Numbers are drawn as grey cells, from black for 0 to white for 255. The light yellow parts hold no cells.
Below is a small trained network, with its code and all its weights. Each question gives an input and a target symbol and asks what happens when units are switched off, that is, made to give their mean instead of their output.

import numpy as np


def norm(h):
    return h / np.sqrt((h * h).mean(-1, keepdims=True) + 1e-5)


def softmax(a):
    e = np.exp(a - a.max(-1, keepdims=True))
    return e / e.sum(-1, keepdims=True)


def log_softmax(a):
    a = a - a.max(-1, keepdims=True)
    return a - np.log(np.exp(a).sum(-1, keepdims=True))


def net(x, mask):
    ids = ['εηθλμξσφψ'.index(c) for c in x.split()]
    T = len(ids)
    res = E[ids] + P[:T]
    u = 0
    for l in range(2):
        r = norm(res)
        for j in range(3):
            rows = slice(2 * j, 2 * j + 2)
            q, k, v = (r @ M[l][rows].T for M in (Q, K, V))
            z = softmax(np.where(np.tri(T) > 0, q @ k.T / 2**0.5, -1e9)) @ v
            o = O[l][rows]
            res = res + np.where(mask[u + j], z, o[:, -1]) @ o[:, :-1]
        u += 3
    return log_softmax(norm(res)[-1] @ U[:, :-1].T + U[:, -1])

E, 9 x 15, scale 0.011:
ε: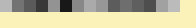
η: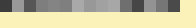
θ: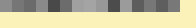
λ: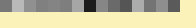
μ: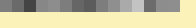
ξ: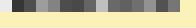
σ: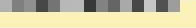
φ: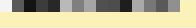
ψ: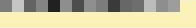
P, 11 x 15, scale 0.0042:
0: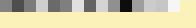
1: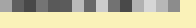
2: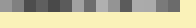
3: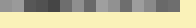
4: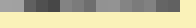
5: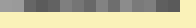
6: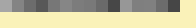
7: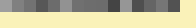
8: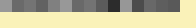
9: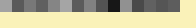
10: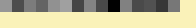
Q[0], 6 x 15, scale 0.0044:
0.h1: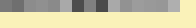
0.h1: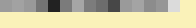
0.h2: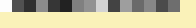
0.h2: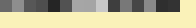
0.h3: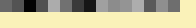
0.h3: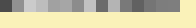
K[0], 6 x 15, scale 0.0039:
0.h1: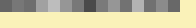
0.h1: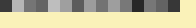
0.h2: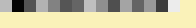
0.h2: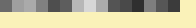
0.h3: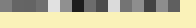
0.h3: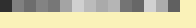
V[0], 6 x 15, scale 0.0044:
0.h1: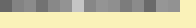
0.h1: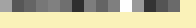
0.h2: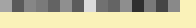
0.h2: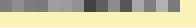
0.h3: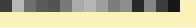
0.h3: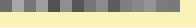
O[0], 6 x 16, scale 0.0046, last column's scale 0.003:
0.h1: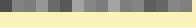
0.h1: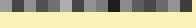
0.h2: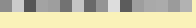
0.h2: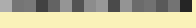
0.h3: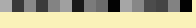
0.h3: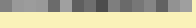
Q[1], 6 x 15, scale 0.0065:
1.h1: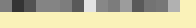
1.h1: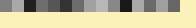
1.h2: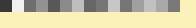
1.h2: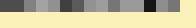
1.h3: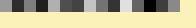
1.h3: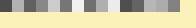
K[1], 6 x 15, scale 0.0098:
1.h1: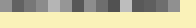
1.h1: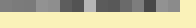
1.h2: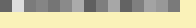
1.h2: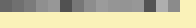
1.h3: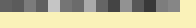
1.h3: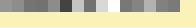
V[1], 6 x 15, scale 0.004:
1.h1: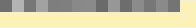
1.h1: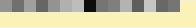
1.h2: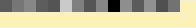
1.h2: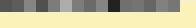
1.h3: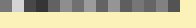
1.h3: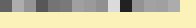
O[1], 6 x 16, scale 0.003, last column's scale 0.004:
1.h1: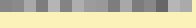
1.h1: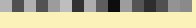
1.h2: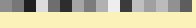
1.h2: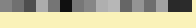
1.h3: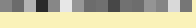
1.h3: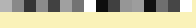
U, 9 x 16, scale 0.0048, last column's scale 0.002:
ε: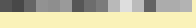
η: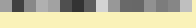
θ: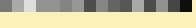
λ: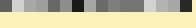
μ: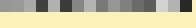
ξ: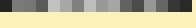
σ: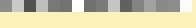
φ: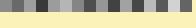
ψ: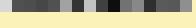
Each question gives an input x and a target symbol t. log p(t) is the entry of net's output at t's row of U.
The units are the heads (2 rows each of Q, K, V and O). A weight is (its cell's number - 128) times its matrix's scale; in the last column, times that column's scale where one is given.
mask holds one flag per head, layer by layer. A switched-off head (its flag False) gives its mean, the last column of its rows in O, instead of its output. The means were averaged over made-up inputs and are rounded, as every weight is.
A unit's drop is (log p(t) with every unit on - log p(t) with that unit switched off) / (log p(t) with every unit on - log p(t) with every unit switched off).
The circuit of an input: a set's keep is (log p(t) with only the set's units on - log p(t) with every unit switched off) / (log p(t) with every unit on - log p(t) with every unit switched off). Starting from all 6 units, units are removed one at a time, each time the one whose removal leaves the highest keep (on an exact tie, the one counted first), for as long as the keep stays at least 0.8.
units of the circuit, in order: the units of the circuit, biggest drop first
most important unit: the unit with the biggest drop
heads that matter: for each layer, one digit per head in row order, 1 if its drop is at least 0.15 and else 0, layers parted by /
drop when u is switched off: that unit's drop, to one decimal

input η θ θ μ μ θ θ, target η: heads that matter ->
101 / 011
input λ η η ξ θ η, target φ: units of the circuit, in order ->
(1.h3 0.h3)
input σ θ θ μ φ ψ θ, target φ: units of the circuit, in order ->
(0.h3 1.h3)
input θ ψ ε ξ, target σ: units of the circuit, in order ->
(0.h2 1.h1)
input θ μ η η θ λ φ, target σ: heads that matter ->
010 / 000
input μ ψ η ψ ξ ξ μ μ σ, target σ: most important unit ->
1.h2
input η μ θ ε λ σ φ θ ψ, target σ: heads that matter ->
010 / 110
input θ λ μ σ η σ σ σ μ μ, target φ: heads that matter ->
111 / 011
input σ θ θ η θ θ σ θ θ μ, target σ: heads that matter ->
011 / 000
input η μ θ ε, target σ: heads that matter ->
111 / 100
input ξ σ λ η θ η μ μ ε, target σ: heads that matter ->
011 / 100
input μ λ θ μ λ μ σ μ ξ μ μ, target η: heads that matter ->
110 / 011
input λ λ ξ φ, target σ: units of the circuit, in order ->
(0.h2 1.h2)
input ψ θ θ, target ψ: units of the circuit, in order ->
(0.h3)
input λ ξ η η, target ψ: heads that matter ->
101 / 000
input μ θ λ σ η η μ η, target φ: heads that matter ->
001 / 001
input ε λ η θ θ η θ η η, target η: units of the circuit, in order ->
(0.h3 1.h2 1.h3)
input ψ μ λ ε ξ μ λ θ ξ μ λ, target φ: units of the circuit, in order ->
(0.h2 1.h3)
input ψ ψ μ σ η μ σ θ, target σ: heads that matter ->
010 / 000
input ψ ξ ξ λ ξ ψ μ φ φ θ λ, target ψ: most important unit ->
0.h1
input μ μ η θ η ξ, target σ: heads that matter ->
011 / 000
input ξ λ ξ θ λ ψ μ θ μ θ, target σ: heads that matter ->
010 / 011
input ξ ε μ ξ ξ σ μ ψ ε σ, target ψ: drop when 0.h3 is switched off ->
0.2
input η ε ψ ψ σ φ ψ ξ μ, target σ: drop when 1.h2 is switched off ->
0.0
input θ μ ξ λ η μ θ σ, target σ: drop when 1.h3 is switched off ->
0.2
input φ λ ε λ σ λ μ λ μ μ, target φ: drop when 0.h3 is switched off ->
0.7
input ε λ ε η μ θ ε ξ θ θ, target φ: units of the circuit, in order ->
(1.h3)
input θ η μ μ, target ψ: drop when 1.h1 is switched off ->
-0.1
